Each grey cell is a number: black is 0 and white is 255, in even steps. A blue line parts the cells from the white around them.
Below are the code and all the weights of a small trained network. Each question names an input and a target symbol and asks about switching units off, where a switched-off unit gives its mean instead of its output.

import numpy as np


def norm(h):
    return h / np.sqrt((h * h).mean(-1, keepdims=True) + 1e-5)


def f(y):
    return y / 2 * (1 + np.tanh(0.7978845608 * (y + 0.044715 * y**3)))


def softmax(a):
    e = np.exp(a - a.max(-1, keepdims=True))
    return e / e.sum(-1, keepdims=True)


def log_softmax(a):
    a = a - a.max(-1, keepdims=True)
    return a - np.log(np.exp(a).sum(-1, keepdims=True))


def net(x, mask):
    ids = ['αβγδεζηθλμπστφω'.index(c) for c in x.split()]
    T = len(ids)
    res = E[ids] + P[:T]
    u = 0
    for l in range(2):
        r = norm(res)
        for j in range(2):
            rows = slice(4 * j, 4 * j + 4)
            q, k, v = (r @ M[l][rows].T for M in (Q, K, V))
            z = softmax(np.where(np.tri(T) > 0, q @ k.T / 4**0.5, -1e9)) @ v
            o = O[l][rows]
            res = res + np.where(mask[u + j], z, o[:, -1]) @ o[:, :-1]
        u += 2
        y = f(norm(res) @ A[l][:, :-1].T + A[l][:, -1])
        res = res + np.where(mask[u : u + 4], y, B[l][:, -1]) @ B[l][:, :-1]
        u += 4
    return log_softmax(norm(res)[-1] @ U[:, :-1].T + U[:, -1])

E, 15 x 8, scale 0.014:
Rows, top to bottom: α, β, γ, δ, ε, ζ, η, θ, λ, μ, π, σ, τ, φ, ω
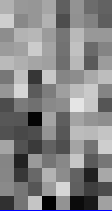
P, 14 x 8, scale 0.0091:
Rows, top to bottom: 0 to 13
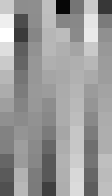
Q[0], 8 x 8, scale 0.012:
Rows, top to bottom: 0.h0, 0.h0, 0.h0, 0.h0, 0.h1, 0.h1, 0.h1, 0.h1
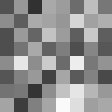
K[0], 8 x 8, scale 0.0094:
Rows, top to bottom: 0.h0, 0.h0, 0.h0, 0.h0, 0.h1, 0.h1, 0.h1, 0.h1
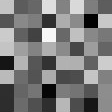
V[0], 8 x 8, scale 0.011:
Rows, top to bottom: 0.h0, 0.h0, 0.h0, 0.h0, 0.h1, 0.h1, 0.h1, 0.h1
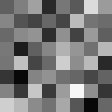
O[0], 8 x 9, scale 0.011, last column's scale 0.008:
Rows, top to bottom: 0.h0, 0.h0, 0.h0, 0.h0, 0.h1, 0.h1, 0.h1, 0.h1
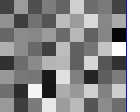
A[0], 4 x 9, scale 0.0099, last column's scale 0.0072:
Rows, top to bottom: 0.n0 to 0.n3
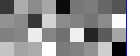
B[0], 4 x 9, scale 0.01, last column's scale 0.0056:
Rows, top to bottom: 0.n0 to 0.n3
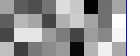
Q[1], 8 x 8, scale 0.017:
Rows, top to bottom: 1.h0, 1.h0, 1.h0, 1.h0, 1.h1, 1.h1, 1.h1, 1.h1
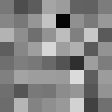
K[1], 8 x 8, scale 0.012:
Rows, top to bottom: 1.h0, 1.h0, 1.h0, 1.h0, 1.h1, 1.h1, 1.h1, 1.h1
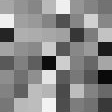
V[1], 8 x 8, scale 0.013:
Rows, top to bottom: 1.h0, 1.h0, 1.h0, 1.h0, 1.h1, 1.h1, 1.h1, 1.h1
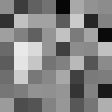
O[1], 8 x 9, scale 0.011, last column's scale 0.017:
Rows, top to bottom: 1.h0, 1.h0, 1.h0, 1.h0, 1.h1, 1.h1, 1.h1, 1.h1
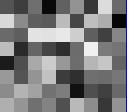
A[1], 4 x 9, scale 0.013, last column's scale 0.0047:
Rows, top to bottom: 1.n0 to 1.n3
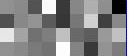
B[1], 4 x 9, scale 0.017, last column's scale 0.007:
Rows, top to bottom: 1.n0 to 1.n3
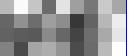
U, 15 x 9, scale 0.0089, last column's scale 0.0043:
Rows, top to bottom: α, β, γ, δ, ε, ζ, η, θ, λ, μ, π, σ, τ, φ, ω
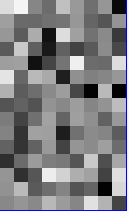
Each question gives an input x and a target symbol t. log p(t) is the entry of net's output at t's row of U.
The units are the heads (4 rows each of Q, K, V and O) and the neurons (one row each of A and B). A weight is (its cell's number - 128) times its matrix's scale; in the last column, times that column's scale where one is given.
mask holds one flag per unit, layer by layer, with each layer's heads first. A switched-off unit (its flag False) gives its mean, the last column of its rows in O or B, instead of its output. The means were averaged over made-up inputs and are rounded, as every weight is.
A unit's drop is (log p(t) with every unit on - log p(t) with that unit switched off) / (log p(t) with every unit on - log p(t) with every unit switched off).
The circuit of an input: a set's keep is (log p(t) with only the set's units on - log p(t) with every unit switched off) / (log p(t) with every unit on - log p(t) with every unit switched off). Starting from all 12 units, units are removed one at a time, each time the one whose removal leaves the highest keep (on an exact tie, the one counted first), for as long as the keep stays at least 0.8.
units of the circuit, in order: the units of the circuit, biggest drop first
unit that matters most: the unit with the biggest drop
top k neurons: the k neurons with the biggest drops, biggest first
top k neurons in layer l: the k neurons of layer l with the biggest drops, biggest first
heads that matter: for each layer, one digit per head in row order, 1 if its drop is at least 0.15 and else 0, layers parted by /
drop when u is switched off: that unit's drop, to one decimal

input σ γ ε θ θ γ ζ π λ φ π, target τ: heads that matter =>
01 / 10
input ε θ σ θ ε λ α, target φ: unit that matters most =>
0.h1
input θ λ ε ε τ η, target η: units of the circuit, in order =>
(0.h1 1.n2)
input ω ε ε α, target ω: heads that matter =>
10 / 11
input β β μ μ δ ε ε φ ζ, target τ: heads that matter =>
01 / 00
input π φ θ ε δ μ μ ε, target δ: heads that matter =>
01 / 00
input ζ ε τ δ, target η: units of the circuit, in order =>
(0.h1 1.n2)
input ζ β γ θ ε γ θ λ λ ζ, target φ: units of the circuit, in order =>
(0.h1 1.h1 1.h0 0.h0)
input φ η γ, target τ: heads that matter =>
01 / 10
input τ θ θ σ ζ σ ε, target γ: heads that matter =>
01 / 00
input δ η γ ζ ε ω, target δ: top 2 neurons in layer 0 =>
(0.n2 0.n0)
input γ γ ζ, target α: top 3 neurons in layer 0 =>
(0.n0 0.n2 0.n3)
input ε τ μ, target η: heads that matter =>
11 / 00
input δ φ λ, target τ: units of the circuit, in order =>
(0.h1)
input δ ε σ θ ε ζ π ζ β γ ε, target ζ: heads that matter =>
11 / 10
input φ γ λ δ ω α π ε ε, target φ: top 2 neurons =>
(0.n2 0.n3)
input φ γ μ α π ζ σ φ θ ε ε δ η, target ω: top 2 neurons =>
(1.n0 1.n1)
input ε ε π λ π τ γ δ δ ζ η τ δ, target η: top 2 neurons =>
(1.n2 1.n3)
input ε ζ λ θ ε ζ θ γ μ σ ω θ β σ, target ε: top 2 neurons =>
(0.n3 1.n3)
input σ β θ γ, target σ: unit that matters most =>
0.h1
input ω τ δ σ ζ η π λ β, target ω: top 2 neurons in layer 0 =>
(0.n2 0.n1)
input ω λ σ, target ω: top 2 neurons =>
(0.n2 0.n1)
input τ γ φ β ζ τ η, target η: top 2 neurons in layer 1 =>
(1.n2 1.n3)
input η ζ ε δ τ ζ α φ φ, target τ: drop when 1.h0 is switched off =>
0.2
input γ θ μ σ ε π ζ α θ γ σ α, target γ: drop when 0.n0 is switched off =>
0.0
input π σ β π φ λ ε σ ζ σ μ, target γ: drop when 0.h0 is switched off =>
0.1
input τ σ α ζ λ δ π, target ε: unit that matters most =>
1.h1
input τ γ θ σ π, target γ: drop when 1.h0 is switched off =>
0.1
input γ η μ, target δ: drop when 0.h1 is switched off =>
1.0
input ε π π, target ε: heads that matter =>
00 / 00
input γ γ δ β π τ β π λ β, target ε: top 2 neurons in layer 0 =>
(0.n2 0.n0)
